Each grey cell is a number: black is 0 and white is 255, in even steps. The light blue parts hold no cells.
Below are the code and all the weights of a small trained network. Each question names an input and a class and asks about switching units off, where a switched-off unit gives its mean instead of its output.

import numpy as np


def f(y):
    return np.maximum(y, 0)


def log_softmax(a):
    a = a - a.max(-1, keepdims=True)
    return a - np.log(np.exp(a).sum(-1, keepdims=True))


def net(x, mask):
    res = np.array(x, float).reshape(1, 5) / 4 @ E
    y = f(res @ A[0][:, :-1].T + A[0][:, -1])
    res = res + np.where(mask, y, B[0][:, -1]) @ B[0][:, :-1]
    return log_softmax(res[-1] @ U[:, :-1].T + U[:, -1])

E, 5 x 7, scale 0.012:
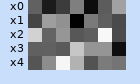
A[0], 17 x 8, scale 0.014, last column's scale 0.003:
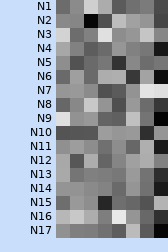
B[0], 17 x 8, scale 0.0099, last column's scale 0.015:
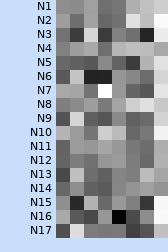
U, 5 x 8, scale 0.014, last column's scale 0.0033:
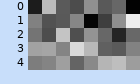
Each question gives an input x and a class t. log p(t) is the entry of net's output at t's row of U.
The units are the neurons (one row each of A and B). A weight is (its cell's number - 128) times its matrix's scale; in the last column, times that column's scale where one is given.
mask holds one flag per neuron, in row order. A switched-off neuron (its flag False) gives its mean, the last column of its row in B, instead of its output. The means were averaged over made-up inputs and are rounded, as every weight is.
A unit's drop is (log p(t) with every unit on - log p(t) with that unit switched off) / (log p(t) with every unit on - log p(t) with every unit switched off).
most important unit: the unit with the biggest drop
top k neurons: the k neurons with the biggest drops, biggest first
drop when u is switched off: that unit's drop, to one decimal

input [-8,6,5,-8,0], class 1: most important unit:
N16
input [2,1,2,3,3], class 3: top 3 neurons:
(N16; N2; N3)
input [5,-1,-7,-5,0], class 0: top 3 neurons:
(N6; N16; N10)
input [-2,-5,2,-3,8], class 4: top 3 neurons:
(N8; N1; N15)
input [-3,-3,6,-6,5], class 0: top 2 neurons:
(N9; N10)
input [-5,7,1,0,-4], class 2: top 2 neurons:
(N15; N5)
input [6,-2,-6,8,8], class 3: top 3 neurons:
(N10; N2; N16)
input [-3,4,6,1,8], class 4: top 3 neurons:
(N8; N1; N6)
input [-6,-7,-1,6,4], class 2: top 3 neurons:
(N3; N5; N7)
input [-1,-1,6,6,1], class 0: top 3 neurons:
(N7; N9; N17)
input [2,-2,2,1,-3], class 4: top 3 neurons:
(N16; N15; N7)
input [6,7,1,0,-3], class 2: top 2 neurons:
(N15; N16)
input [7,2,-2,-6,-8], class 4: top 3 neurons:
(N2; N16; N4)
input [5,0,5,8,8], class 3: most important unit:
N10
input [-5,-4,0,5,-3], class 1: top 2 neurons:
(N16; N7)
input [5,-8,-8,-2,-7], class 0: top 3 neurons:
(N6; N15; N16)
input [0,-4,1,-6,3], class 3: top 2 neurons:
(N7; N15)
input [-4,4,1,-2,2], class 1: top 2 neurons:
(N16; N3)
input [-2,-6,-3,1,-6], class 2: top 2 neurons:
(N3; N8)
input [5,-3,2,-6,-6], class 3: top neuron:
(N7)
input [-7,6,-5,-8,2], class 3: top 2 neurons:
(N7; N11)
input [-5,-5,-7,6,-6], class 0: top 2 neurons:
(N6; N7)
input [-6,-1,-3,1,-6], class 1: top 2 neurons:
(N16; N8)
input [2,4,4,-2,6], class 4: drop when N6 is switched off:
0.1
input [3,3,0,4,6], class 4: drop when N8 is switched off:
0.3
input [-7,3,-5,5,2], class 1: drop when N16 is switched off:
1.0
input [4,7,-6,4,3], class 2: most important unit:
N15
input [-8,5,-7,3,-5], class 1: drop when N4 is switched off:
0.0
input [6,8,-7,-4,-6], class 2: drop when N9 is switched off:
0.2
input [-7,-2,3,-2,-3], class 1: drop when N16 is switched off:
1.3
